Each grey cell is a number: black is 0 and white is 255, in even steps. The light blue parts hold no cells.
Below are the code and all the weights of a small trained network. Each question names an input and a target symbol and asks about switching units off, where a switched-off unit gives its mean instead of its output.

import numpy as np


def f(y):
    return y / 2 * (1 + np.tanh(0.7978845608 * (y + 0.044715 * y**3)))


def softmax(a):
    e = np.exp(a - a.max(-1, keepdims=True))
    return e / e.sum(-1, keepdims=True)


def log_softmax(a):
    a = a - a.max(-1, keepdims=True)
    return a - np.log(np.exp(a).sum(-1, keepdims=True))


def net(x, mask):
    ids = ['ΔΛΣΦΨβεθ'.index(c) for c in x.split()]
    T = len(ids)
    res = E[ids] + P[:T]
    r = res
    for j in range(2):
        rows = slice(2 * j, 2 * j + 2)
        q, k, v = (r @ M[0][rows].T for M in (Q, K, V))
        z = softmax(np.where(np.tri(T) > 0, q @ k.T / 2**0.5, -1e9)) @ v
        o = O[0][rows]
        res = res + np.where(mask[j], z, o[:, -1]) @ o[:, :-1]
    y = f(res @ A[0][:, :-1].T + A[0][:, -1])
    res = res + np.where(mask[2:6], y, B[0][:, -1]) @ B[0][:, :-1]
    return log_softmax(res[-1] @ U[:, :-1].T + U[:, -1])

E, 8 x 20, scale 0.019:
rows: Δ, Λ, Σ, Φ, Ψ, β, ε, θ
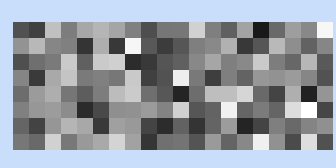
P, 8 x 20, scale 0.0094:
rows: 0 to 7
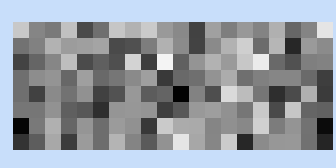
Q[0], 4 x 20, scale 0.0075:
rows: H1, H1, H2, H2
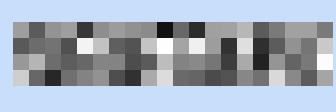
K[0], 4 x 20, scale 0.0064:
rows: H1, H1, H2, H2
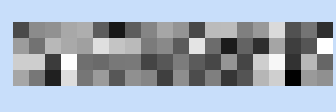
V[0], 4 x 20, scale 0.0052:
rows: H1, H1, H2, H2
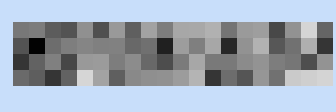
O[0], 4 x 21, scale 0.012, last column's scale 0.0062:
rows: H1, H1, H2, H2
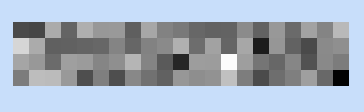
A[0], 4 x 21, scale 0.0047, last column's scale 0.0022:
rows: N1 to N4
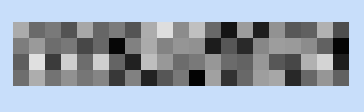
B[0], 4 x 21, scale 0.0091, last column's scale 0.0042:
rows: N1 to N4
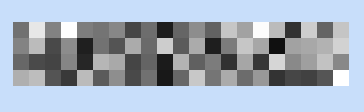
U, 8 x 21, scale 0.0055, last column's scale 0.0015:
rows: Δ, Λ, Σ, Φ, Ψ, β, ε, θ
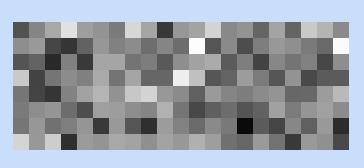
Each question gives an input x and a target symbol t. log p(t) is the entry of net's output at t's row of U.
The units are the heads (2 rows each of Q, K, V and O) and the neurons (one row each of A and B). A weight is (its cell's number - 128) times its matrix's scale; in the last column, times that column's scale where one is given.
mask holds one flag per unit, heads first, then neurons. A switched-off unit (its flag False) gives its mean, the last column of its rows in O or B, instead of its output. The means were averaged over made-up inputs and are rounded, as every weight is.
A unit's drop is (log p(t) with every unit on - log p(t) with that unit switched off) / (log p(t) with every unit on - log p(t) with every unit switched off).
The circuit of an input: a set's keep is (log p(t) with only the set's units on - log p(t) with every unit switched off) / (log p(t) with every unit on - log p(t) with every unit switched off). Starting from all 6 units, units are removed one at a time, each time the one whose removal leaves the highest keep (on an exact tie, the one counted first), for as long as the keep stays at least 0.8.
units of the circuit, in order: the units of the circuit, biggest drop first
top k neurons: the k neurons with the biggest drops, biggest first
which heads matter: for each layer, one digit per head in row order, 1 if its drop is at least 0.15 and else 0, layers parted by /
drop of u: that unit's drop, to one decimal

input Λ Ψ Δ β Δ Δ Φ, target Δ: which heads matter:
01
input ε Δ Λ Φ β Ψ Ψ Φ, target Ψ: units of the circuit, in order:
[H2 H1]
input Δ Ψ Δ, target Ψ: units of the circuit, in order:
[H2]
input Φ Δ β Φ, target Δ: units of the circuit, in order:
[H2 H1]
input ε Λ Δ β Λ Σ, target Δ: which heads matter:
01
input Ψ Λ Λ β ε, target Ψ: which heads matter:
11
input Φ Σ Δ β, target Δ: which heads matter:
01
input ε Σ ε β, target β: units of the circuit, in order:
[H2 N4 H1]
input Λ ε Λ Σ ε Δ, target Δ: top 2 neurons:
[N1 N4]
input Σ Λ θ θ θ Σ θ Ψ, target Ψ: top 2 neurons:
[N4 N2]
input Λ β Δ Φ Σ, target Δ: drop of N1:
0.0
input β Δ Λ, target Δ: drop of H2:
0.9
